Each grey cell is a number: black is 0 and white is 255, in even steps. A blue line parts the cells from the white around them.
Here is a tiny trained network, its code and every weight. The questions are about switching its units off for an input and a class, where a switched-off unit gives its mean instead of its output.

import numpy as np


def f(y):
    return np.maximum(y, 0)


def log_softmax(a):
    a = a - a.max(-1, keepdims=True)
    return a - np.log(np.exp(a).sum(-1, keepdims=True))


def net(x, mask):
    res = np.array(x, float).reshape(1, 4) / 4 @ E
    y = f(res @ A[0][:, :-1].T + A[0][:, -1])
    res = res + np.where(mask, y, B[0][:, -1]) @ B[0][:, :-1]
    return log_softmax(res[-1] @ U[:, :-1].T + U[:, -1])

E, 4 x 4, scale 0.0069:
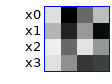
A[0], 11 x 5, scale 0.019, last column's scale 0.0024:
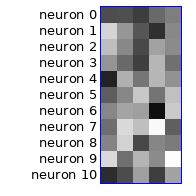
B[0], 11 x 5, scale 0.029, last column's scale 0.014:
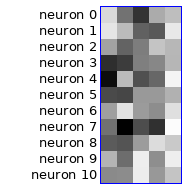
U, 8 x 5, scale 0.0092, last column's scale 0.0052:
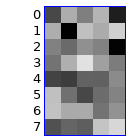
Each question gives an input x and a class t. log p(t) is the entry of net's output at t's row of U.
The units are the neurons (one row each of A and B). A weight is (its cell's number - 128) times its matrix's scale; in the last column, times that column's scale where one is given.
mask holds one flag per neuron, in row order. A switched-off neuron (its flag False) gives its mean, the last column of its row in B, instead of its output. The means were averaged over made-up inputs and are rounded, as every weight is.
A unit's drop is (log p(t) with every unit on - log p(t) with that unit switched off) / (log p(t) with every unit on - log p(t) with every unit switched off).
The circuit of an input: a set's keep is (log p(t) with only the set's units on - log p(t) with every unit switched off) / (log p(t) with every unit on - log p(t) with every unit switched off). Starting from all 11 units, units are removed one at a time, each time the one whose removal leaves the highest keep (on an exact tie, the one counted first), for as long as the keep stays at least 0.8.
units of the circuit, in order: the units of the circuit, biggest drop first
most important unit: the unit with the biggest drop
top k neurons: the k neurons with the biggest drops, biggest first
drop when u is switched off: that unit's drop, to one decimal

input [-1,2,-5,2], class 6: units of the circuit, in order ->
[neuron 7; neuron 0]
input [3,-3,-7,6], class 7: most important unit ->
neuron 9
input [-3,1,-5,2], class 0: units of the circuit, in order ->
[neuron 9; neuron 7]
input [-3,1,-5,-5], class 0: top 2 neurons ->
[neuron 4; neuron 10]
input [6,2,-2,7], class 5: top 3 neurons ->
[neuron 1; neuron 8; neuron 10]
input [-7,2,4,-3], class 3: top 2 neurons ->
[neuron 6; neuron 10]
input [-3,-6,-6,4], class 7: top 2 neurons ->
[neuron 8; neuron 0]
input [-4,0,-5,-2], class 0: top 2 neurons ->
[neuron 4; neuron 7]
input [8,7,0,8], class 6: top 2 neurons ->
[neuron 1; neuron 9]
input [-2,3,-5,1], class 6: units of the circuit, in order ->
[neuron 0; neuron 7]
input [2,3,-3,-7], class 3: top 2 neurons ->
[neuron 7; neuron 10]
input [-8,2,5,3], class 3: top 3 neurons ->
[neuron 7; neuron 0; neuron 5]
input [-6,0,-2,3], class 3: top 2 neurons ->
[neuron 7; neuron 6]
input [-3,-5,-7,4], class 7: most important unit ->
neuron 8
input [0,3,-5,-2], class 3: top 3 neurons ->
[neuron 7; neuron 10; neuron 1]
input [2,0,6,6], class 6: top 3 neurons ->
[neuron 1; neuron 7; neuron 8]
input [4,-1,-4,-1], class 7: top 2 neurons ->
[neuron 7; neuron 9]
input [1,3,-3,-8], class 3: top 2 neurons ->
[neuron 10; neuron 7]
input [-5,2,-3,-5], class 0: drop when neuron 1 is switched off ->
0.1
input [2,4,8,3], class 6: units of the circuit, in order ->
[neuron 1]
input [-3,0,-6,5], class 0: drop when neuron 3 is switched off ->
-0.1
